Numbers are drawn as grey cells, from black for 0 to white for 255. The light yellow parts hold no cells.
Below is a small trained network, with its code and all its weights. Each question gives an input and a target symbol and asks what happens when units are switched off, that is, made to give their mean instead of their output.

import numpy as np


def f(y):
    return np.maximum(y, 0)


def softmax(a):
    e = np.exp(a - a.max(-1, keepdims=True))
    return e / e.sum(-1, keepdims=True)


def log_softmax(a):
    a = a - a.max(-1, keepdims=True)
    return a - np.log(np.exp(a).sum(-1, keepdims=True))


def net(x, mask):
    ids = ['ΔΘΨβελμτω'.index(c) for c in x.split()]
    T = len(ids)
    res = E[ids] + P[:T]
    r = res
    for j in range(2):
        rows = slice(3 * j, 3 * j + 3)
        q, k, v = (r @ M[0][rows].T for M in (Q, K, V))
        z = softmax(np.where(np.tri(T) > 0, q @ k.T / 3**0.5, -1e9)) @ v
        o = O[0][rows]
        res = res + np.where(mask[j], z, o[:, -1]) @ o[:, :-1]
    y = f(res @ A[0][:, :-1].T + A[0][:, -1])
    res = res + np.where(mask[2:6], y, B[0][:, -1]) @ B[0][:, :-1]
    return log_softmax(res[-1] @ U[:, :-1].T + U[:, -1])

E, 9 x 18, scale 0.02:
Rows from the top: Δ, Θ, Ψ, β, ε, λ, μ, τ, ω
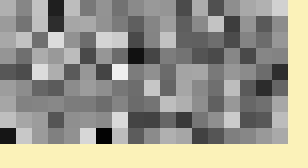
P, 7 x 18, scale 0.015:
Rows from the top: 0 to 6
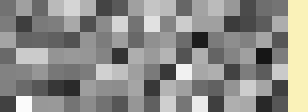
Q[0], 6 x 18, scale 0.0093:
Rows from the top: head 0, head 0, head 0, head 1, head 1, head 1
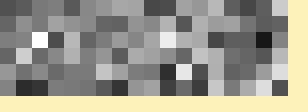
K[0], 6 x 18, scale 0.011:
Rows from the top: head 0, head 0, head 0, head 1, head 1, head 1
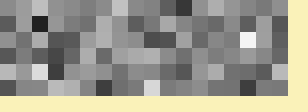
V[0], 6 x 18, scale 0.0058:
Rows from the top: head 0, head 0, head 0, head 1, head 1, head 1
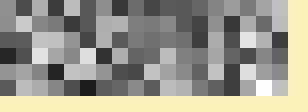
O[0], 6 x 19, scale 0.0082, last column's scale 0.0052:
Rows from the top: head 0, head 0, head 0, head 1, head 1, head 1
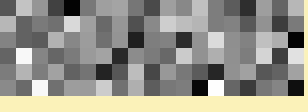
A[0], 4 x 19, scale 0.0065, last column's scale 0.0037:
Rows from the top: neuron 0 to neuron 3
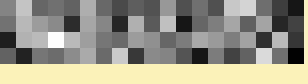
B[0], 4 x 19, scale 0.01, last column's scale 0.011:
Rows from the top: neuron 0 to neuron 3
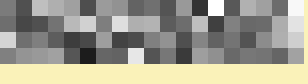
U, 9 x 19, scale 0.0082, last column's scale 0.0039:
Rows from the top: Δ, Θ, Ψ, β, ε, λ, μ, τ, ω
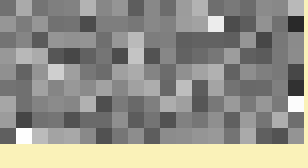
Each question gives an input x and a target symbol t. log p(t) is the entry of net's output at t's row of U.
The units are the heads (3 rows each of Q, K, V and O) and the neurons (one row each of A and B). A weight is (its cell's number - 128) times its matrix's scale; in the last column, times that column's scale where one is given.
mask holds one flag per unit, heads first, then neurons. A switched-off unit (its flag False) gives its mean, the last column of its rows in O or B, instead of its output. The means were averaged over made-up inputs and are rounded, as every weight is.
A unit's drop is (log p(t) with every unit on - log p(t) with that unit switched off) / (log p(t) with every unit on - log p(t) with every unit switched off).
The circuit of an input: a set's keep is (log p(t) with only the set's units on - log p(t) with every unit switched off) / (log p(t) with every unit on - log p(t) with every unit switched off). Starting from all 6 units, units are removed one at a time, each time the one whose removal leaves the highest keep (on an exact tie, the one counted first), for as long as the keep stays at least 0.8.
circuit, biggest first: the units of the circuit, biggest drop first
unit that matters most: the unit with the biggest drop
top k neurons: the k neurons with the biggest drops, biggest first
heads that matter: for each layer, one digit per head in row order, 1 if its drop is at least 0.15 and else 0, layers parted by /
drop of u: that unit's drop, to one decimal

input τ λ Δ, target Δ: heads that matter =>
10
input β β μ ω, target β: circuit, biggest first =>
neuron 2
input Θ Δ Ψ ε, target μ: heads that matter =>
10
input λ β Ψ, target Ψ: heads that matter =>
11
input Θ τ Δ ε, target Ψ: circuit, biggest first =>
neuron 1; head 1
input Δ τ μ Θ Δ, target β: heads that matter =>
01
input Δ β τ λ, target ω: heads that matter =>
11
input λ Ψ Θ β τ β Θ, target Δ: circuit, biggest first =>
head 0; neuron 1; neuron 0; head 1
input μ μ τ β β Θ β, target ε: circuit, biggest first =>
neuron 0; neuron 1; head 1
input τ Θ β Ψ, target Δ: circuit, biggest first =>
head 0; neuron 1
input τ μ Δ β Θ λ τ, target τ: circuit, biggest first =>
neuron 0; head 1
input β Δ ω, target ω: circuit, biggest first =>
neuron 3; neuron 2
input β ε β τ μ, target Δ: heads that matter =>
01
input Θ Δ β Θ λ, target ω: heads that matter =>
01
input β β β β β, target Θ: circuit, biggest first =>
head 0; neuron 1
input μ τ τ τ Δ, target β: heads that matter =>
01
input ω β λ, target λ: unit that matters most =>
head 0
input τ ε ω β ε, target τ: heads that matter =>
10
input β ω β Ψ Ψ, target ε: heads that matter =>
11
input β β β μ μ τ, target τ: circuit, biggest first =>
head 1
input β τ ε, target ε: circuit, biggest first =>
head 0; neuron 3
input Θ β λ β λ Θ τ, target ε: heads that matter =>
01
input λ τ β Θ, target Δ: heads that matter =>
10
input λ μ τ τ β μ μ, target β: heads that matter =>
11
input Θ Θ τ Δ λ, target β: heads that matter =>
01
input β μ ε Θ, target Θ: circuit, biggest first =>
head 1; head 0; neuron 2
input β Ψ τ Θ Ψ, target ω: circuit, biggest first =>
head 1
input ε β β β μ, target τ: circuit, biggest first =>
head 0; neuron 2
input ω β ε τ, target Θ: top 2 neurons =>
neuron 2; neuron 0
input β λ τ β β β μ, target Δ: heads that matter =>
11
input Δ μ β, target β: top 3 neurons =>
neuron 3; neuron 0; neuron 1
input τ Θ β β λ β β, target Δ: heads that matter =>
11
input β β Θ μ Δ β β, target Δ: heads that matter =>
11
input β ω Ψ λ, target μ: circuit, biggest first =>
head 0
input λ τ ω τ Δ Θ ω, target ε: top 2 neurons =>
neuron 0; neuron 1
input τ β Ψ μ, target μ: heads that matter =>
10
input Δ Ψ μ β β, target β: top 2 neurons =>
neuron 0; neuron 1
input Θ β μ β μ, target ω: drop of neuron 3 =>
0.0
